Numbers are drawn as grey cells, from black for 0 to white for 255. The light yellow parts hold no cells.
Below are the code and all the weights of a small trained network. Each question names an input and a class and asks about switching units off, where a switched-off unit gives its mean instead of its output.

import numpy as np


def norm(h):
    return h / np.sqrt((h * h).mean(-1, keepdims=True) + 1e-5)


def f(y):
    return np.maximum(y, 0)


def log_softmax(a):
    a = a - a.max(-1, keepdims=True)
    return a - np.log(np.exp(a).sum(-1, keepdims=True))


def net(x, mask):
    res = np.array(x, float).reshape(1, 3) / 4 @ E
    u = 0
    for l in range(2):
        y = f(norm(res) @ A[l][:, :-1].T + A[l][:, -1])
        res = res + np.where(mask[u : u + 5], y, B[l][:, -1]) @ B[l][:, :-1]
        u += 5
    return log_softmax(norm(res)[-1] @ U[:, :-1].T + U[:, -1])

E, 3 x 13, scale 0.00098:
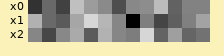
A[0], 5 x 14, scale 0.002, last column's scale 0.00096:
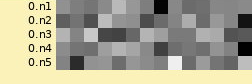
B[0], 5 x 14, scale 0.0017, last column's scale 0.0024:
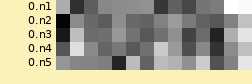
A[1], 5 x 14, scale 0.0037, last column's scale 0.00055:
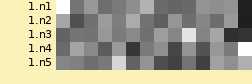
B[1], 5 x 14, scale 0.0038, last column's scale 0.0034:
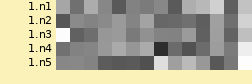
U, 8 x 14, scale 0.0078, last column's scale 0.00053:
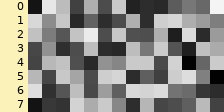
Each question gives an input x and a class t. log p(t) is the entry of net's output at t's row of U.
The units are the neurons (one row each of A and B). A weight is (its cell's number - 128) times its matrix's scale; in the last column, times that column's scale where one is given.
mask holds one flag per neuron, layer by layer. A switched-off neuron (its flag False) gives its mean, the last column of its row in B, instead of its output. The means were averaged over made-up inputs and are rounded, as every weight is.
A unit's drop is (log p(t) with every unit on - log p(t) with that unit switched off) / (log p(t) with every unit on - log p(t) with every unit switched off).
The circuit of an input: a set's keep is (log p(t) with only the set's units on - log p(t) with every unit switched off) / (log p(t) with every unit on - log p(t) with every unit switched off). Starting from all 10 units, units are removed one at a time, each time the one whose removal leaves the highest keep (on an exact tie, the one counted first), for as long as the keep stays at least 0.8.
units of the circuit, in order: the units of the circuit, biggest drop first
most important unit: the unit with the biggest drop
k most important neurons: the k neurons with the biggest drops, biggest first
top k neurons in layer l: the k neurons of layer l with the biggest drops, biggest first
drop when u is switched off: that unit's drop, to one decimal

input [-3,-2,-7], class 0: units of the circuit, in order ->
1.n4
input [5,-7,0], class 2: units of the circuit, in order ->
1.n5, 1.n3
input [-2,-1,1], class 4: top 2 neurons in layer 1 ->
1.n4, 1.n2
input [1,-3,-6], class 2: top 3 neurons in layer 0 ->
0.n1, 0.n4, 0.n3
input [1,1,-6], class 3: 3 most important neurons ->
1.n5, 1.n1, 1.n4
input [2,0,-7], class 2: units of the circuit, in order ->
0.n1, 0.n3, 0.n4, 1.n3
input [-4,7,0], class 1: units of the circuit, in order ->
1.n5, 1.n4
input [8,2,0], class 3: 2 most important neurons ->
1.n4, 0.n5
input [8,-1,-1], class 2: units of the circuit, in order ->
1.n3, 1.n5
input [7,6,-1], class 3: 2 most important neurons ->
1.n5, 1.n4
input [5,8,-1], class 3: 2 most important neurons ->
1.n5, 1.n4
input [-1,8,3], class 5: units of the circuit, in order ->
1.n1, 0.n3
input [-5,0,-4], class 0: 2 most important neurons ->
0.n3, 1.n4
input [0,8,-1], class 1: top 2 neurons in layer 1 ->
1.n5, 1.n1
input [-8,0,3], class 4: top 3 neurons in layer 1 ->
1.n4, 1.n3, 1.n2
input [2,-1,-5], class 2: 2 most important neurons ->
0.n1, 1.n4
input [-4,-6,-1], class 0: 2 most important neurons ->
1.n5, 0.n5
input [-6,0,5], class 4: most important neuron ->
0.n3
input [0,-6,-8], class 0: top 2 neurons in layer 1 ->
1.n4, 1.n1
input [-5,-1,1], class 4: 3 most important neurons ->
0.n3, 1.n4, 1.n2
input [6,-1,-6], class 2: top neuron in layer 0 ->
0.n1
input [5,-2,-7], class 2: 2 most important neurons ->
1.n4, 1.n3
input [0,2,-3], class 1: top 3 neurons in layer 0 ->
0.n3, 0.n1, 0.n2
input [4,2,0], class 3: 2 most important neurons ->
1.n4, 0.n5
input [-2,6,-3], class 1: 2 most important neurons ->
1.n5, 1.n1
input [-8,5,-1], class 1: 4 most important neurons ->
1.n5, 1.n4, 0.n5, 1.n1
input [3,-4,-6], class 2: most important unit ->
1.n3
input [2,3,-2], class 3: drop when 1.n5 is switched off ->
0.2
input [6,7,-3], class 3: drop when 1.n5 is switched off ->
0.5
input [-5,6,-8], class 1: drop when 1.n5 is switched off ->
0.4
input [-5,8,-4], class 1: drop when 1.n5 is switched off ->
0.3
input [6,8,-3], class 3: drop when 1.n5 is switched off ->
0.5
